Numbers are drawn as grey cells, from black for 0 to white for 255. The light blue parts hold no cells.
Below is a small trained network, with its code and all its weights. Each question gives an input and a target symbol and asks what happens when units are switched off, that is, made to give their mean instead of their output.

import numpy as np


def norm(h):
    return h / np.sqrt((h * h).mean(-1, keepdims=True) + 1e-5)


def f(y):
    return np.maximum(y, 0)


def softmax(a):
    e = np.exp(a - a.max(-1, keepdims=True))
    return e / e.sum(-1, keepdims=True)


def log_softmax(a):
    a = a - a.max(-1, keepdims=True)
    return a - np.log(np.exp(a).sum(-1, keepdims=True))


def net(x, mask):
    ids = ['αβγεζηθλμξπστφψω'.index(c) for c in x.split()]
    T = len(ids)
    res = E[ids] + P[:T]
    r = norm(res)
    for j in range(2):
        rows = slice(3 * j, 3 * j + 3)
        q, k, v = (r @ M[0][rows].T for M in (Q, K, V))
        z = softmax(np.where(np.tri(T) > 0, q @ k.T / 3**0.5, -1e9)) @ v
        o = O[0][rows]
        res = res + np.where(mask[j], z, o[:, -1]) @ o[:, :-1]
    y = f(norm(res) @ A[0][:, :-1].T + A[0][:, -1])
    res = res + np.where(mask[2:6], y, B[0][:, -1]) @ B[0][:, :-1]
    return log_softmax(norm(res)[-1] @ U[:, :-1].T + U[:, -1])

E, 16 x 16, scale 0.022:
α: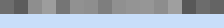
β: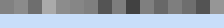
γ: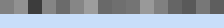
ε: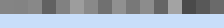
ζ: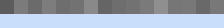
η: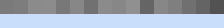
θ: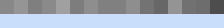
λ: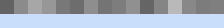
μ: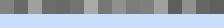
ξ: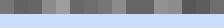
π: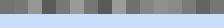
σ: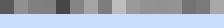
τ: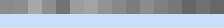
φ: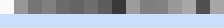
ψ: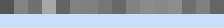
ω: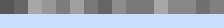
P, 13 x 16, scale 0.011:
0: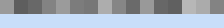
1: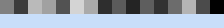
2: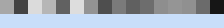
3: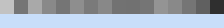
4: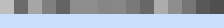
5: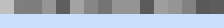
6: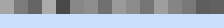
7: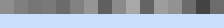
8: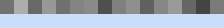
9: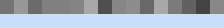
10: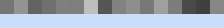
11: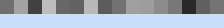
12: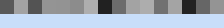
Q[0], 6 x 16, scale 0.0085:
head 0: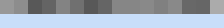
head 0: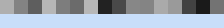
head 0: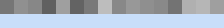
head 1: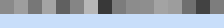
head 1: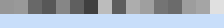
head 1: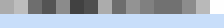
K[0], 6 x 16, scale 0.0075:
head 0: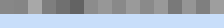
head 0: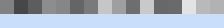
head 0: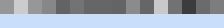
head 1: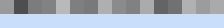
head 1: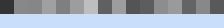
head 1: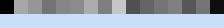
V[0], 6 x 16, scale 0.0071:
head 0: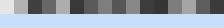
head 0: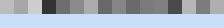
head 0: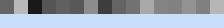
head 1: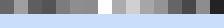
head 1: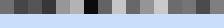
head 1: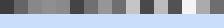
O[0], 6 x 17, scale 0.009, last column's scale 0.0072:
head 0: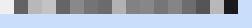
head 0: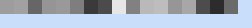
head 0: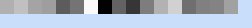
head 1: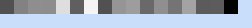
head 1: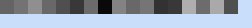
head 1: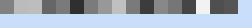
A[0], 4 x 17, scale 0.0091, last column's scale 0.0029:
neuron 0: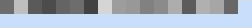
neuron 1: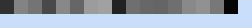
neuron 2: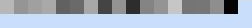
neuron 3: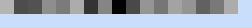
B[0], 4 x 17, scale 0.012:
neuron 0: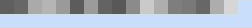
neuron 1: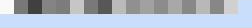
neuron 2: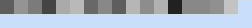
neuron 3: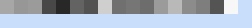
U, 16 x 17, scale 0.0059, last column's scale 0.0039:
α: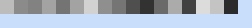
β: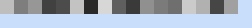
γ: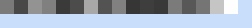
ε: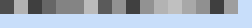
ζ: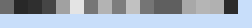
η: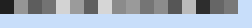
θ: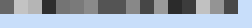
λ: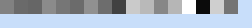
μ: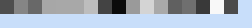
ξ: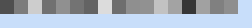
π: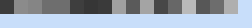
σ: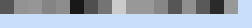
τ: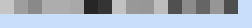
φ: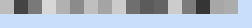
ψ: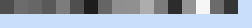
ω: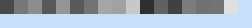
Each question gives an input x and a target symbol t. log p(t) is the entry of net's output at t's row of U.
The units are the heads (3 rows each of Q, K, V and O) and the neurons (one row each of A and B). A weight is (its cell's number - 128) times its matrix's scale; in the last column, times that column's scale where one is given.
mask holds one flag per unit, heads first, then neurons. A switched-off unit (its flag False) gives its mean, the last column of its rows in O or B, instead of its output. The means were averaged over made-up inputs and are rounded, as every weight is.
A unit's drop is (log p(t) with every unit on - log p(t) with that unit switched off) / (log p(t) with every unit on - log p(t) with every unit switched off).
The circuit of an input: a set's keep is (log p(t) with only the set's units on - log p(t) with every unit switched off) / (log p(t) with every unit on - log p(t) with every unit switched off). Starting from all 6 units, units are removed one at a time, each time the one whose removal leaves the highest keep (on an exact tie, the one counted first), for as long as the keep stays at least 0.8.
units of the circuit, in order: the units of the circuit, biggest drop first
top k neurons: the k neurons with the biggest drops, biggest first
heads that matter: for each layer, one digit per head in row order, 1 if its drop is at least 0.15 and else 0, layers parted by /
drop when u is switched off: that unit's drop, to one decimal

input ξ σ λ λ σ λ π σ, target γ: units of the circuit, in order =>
[head 1; head 0]
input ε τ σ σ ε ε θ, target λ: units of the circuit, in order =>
[head 1]
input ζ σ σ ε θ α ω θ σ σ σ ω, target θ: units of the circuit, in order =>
[head 1; neuron 2; head 0]
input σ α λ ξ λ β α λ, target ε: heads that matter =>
10
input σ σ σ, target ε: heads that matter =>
10
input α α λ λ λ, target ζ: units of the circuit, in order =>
[head 0; neuron 1]
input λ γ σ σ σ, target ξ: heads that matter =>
01
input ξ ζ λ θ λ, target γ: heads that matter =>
11
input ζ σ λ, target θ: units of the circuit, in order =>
[neuron 2; head 1; head 0]
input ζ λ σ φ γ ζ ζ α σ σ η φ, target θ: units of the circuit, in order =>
[head 0; neuron 2; head 1; neuron 0]
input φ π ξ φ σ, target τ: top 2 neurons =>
[neuron 3; neuron 2]
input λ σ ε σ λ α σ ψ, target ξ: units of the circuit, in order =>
[head 1; neuron 0]
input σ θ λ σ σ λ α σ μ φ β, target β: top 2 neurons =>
[neuron 3; neuron 1]
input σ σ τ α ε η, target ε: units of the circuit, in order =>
[head 0; head 1]
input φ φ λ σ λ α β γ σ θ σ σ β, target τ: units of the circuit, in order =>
[head 0]
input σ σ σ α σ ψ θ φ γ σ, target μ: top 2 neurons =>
[neuron 0; neuron 3]
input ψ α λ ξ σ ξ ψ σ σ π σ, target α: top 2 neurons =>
[neuron 1; neuron 2]
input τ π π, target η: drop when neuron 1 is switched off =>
0.1
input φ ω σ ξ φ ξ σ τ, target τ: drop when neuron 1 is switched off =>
-0.1
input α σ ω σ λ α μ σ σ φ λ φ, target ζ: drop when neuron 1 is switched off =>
0.2
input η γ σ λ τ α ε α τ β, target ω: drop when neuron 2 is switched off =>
0.0
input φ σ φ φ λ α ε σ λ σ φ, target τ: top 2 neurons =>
[neuron 2; neuron 0]
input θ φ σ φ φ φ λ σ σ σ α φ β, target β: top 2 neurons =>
[neuron 3; neuron 0]
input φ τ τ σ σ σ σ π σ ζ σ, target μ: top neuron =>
[neuron 3]
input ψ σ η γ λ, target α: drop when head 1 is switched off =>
0.1
